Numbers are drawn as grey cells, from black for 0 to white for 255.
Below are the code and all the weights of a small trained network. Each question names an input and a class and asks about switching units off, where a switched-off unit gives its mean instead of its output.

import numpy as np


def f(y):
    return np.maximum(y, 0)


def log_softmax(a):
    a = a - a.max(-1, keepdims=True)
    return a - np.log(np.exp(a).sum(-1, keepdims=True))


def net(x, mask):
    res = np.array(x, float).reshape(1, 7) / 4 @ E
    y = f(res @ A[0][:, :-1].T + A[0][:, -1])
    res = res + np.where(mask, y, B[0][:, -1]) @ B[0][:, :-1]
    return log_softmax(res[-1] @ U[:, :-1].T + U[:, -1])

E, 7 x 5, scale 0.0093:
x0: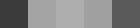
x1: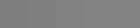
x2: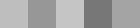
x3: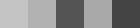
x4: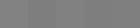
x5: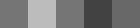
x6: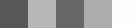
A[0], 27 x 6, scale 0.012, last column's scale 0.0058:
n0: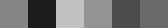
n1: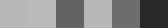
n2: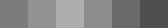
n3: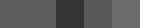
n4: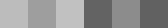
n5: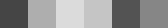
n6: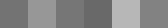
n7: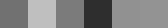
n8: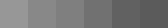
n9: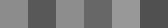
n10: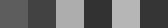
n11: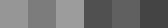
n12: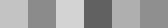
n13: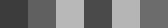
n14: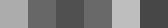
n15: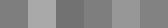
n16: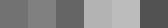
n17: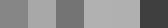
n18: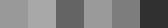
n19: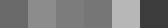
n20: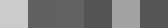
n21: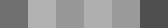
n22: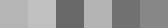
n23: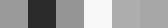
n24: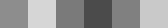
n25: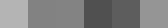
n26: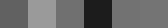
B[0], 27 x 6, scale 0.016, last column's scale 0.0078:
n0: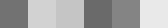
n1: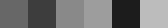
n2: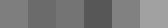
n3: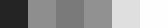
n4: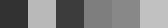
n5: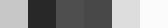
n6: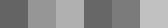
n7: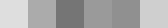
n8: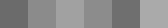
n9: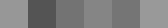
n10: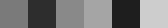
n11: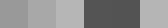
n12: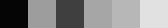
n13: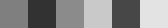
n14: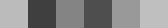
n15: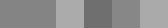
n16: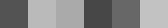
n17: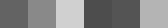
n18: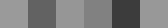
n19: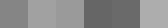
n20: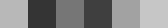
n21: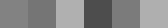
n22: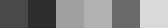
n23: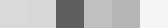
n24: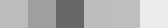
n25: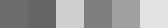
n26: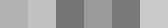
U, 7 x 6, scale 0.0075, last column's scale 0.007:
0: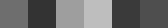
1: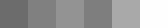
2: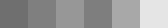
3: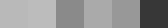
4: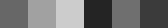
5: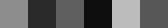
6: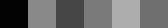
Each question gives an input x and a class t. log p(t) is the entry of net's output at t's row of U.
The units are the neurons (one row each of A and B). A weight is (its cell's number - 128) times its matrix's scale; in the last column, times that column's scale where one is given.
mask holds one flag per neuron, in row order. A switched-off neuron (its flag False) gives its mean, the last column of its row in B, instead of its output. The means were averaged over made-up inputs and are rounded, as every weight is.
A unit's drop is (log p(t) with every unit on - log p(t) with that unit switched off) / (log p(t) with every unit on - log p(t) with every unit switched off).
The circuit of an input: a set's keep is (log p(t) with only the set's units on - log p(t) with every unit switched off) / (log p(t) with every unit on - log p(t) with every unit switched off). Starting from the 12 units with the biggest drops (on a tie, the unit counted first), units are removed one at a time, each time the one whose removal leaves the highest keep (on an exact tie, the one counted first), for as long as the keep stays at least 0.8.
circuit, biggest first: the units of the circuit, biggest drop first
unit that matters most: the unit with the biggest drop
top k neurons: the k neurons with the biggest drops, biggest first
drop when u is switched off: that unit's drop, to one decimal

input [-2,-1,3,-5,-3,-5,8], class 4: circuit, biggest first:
(n16 n17)
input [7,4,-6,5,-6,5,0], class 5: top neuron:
(n5)
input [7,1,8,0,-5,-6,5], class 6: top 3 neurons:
(n12 n4 n7)
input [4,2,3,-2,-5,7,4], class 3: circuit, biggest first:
(n7 n24)
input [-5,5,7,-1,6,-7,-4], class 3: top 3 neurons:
(n23 n3 n0)
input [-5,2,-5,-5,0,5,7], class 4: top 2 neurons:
(n16 n6)
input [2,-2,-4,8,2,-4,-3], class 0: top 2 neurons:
(n1 n22)
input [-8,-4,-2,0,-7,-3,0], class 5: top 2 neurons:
(n20 n14)
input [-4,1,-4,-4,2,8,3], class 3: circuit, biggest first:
(n7 n26)
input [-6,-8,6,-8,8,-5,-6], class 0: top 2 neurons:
(n10 n13)
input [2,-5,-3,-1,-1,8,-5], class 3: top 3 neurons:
(n26 n7 n24)
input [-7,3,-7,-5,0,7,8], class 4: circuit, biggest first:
(n16 n6)
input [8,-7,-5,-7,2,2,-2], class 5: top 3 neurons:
(n5 n22 n1)
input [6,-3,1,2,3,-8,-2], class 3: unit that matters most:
n23
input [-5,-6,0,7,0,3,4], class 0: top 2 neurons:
(n1 n22)
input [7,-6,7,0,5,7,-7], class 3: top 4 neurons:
(n24 n26 n7 n3)
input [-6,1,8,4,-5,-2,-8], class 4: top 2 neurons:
(n11 n0)
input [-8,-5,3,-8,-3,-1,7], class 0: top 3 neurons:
(n10 n13 n5)
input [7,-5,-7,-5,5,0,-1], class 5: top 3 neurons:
(n5 n12 n4)
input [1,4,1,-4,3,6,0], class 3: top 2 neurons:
(n7 n26)
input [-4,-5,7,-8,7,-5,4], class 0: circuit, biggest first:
(n10)
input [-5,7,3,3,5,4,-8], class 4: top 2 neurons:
(n11 n23)
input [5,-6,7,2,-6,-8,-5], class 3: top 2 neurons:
(n23 n3)
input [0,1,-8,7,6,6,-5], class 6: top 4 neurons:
(n3 n13 n10 n23)
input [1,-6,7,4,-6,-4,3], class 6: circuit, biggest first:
(n12 n4)
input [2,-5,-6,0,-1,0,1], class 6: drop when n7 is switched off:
0.1
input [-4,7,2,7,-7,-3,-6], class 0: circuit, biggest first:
(n1)
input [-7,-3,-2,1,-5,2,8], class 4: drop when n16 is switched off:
0.3
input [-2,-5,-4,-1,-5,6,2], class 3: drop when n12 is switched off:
0.2
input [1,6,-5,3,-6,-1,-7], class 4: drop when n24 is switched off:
0.2
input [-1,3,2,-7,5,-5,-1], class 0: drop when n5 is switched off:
0.0
